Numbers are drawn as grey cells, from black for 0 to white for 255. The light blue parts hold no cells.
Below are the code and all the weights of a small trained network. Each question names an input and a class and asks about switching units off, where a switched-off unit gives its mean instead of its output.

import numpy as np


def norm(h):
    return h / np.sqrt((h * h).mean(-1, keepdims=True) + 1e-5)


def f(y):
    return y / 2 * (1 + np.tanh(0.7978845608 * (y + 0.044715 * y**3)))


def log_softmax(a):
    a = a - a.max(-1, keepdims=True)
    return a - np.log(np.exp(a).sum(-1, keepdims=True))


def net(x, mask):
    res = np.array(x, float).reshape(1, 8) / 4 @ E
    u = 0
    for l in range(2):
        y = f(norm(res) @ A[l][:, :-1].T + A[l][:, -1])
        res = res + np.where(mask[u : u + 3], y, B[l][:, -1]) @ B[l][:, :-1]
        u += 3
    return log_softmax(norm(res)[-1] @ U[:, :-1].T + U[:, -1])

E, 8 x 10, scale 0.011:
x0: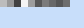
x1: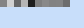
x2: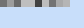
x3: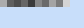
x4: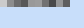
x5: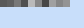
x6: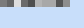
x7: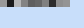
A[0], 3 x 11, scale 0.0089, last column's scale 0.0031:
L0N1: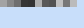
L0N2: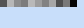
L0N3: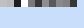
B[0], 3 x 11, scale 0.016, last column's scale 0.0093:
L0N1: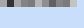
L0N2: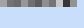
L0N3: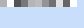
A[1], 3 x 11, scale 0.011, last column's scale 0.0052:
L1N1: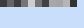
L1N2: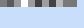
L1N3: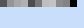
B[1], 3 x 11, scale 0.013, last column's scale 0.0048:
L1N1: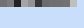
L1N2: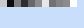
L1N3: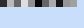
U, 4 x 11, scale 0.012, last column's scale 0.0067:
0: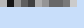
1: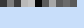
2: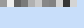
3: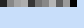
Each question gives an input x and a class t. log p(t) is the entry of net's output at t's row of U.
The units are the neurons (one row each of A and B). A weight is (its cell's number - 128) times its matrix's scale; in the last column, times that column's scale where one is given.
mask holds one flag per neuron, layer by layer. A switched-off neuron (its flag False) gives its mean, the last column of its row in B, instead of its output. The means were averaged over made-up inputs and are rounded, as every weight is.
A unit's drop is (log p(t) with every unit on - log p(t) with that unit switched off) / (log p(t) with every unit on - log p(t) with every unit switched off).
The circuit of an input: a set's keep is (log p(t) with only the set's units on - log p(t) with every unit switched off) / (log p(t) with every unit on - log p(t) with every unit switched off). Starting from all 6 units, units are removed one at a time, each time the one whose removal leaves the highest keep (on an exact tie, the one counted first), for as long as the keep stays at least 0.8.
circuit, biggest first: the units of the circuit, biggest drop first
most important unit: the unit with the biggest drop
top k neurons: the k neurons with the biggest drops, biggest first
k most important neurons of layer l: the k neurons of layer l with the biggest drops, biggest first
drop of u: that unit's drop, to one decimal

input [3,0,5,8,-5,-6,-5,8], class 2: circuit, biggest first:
[L0N3]
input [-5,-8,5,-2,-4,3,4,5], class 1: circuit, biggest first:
[L0N1, L1N1]
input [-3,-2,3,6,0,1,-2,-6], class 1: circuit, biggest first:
[L0N3, L1N1]
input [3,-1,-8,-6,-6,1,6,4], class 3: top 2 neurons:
[L0N3, L0N1]
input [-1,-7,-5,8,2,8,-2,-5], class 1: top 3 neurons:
[L1N1, L0N3, L1N2]
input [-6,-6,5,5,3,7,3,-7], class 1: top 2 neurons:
[L0N3, L1N1]
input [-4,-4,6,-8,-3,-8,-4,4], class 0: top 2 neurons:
[L1N2, L0N3]
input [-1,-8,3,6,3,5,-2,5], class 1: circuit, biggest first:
[L1N1, L1N2]
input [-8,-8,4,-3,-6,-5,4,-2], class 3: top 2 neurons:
[L0N3, L1N1]
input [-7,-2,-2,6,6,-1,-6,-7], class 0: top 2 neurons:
[L0N3, L0N1]
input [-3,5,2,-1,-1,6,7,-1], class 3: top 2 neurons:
[L0N3, L1N1]
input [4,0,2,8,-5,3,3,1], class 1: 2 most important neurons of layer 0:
[L0N1, L0N3]
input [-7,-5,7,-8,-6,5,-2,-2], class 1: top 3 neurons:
[L0N3, L1N1, L0N1]
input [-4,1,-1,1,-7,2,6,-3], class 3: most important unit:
L1N1
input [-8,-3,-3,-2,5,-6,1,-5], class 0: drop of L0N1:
0.2
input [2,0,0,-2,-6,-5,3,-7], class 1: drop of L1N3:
0.9
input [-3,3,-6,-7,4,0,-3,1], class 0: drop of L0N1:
0.3
